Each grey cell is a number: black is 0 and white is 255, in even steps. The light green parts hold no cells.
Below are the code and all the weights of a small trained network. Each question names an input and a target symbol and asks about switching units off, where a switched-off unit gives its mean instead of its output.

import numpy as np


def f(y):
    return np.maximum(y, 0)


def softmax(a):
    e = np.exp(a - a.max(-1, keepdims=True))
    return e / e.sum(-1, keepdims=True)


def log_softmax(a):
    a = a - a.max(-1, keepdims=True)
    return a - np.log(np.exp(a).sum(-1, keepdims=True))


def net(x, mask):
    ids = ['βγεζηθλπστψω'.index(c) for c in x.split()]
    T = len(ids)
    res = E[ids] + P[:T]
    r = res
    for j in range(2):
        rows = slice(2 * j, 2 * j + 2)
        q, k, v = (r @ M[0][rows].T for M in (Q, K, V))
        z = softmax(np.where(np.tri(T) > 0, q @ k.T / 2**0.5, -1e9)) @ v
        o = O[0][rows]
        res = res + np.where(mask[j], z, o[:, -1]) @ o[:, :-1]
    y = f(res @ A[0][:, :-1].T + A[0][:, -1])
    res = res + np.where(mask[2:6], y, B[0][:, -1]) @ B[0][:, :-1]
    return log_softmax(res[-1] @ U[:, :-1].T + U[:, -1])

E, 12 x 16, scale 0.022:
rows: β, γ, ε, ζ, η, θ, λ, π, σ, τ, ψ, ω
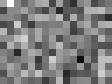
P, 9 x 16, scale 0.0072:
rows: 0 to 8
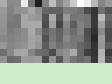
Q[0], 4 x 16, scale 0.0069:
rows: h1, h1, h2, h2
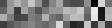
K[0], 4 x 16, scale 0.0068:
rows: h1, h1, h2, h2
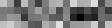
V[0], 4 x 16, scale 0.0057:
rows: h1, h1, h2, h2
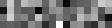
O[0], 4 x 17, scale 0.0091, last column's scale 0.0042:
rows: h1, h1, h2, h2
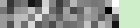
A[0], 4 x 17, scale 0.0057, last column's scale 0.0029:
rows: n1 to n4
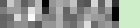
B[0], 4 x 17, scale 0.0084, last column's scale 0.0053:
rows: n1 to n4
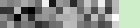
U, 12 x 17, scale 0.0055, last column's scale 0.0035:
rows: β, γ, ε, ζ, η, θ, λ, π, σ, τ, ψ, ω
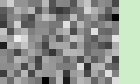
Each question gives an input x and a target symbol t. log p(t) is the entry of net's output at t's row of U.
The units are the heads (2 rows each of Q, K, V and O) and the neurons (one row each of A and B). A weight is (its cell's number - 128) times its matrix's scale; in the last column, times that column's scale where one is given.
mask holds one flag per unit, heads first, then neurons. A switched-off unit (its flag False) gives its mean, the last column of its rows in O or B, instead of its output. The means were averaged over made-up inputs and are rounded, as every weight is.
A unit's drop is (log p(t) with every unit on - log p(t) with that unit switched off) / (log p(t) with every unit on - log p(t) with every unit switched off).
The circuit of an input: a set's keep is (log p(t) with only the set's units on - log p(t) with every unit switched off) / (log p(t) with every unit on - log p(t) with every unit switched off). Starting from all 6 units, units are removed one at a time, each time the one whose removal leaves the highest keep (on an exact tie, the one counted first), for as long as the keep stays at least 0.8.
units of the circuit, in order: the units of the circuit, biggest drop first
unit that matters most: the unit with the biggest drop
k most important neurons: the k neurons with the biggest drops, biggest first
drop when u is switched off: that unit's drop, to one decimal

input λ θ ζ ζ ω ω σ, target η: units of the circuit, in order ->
(h1, n3, h2)
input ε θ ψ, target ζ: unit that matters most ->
n2
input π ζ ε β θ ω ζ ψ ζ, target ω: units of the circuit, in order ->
(h1, h2)
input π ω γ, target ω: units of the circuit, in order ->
(h1, h2)
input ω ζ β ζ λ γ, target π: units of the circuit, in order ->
(n3, h2, h1)
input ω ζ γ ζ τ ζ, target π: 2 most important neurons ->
(n3, n4)
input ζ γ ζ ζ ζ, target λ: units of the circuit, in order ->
(h1, h2)
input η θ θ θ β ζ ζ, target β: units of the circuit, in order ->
(n1, h1, h2)
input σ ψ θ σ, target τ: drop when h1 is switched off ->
0.0
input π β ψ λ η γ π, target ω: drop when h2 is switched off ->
0.4
